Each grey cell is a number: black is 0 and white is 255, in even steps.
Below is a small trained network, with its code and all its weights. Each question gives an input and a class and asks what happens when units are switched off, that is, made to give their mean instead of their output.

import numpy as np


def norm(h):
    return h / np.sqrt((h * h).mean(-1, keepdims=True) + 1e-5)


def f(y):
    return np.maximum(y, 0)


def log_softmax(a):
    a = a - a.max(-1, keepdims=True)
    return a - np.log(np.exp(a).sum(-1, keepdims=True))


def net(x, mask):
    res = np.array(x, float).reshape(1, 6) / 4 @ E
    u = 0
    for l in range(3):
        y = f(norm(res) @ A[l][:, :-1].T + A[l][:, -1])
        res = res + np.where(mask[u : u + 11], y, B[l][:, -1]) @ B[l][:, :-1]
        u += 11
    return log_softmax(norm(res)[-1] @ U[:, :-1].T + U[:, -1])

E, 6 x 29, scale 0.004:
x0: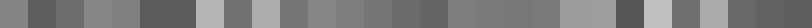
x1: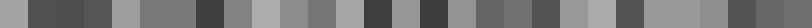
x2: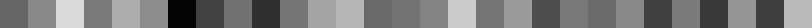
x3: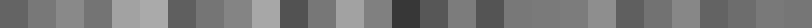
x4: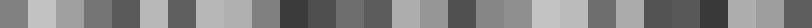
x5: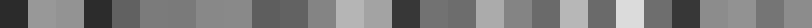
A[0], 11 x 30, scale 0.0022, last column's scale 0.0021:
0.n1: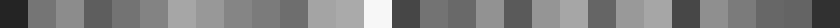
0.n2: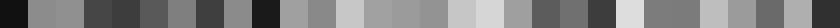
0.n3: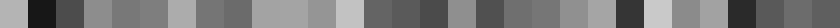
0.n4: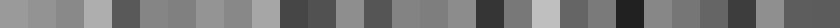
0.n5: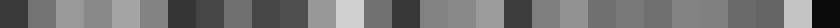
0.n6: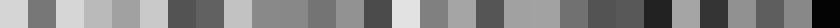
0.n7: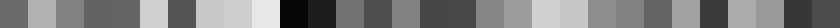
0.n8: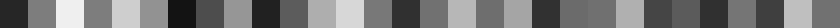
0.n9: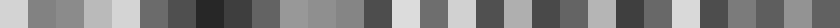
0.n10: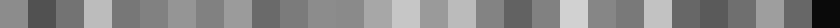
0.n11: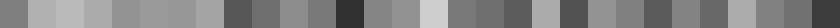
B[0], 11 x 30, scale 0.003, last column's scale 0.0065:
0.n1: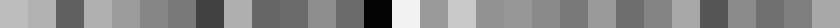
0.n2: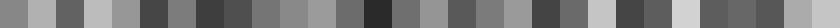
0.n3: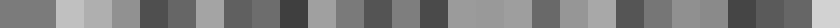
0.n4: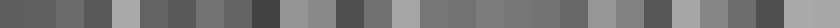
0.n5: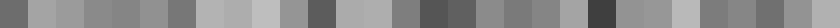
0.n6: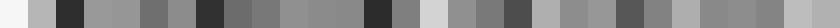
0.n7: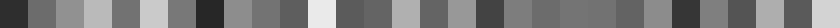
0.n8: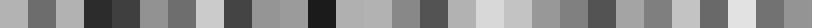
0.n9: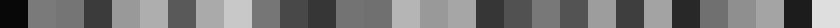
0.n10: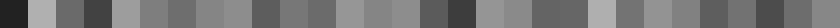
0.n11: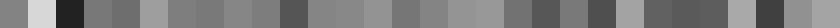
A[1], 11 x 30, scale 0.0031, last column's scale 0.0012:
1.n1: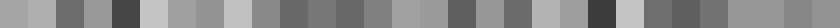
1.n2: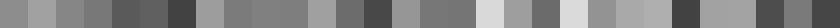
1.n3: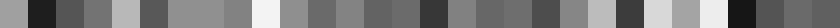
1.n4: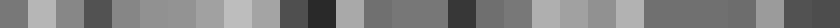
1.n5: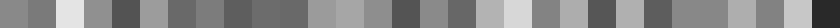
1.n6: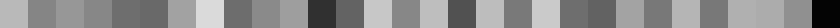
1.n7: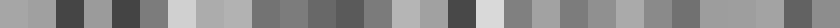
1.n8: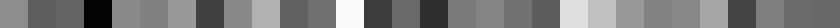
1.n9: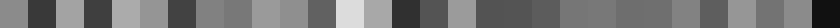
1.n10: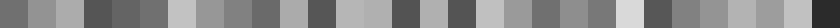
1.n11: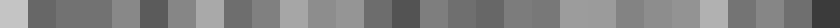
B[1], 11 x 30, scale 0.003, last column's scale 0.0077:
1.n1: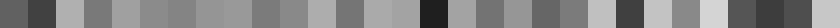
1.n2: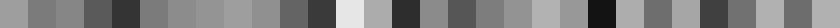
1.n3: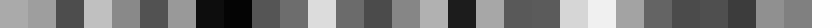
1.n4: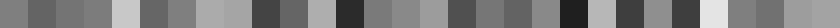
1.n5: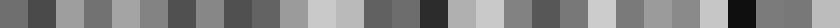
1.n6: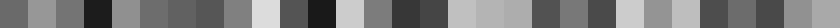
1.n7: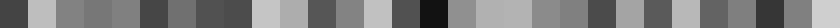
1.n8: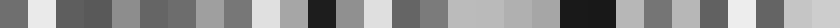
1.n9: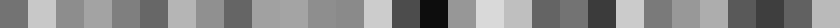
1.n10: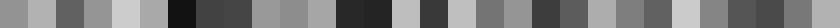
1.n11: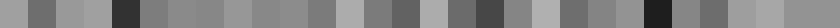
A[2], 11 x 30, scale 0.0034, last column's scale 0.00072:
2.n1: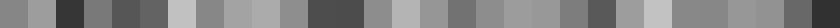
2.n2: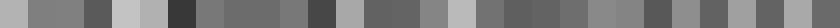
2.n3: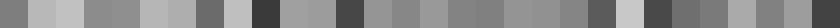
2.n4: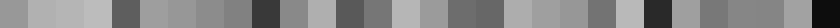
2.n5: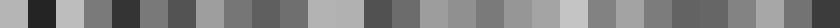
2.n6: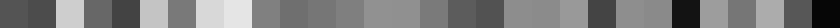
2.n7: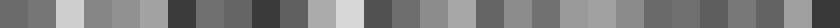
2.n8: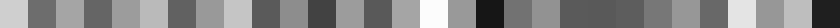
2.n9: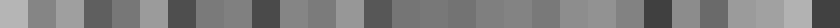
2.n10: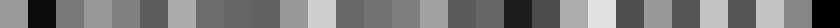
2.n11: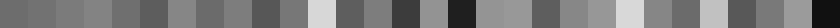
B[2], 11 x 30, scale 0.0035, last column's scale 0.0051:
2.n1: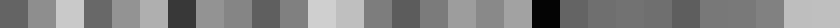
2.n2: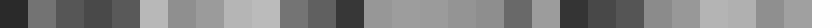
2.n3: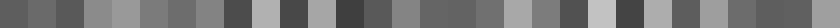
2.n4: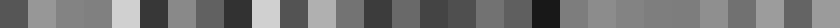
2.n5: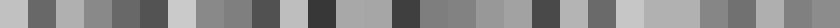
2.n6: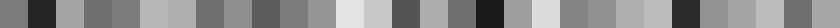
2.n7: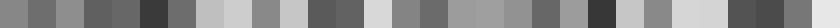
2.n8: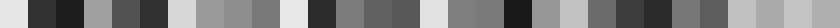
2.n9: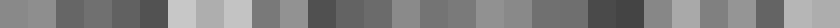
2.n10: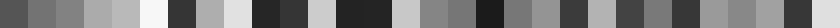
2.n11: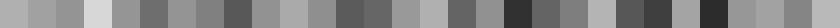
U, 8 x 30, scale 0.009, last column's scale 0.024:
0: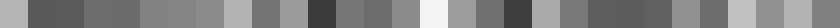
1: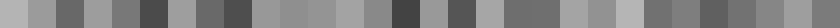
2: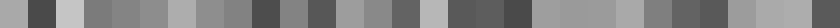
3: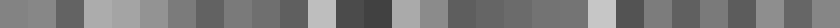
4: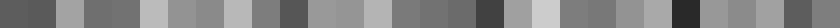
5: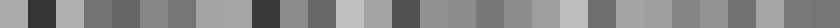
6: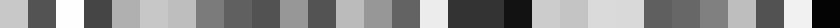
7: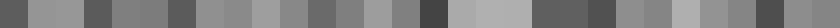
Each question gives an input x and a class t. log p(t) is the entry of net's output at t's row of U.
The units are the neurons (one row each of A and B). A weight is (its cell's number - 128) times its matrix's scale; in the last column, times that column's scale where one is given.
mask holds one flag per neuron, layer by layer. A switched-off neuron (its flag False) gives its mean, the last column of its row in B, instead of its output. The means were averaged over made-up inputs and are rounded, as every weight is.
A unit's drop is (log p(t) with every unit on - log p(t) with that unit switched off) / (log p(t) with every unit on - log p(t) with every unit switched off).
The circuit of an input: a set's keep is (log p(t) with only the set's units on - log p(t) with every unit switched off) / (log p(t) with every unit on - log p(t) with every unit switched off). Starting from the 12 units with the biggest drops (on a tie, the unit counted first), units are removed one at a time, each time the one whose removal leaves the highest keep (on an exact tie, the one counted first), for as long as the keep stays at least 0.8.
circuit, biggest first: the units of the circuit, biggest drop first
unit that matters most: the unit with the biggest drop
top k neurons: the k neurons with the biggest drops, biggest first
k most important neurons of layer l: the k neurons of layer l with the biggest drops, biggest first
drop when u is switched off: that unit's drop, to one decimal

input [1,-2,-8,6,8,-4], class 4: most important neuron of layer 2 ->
(2.n6)
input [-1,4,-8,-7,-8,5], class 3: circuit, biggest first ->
(1.n3; 2.n10)
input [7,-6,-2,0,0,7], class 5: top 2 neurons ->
(1.n2; 1.n3)
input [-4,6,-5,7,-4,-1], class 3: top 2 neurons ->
(1.n3; 0.n8)
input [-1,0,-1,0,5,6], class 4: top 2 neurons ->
(0.n7; 2.n6)
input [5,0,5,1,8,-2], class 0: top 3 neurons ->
(0.n6; 2.n8; 1.n3)
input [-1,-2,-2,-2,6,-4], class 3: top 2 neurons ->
(0.n7; 0.n8)
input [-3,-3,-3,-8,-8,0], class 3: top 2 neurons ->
(0.n8; 1.n8)
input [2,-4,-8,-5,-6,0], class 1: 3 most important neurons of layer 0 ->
(0.n7; 0.n9; 0.n2)
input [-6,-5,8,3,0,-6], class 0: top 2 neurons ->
(0.n6; 2.n8)
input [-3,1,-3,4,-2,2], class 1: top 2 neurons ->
(1.n8; 1.n3)
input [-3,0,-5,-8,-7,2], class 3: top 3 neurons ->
(0.n8; 1.n8; 2.n10)
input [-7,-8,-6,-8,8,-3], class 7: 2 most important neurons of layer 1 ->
(1.n7; 1.n6)
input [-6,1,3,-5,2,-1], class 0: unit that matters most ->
0.n6
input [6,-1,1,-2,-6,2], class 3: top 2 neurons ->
(1.n3; 2.n10)
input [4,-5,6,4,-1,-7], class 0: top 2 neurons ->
(2.n8; 0.n6)
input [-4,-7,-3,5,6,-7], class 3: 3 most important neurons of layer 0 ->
(0.n7; 0.n8; 0.n6)
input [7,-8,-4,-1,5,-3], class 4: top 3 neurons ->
(0.n7; 2.n6; 0.n8)
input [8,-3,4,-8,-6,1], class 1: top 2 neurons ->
(1.n2; 0.n7)
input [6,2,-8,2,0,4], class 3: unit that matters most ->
1.n3
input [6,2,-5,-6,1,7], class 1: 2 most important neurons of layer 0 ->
(0.n8; 0.n9)
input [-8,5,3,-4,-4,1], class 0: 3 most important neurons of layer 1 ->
(1.n7; 1.n3; 1.n5)
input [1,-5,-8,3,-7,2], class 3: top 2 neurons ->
(0.n8; 2.n10)
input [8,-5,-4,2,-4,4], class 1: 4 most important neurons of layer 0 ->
(0.n9; 0.n7; 0.n1; 0.n2)
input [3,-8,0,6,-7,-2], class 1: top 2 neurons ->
(0.n7; 1.n9)
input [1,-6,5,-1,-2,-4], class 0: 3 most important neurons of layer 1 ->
(1.n7; 1.n3; 1.n1)
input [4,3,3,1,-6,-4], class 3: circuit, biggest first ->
(1.n3)
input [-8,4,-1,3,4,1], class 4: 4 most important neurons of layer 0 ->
(0.n7; 0.n2; 0.n1; 0.n3)
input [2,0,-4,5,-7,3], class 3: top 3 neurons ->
(1.n3; 0.n8; 2.n10)
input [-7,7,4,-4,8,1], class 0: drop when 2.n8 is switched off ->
0.5
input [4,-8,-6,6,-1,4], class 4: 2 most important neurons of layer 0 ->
(0.n8; 0.n7)
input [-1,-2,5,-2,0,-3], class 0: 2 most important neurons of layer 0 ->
(0.n6; 0.n9)
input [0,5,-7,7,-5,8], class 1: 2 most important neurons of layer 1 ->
(1.n8; 1.n3)
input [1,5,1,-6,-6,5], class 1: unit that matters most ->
1.n8
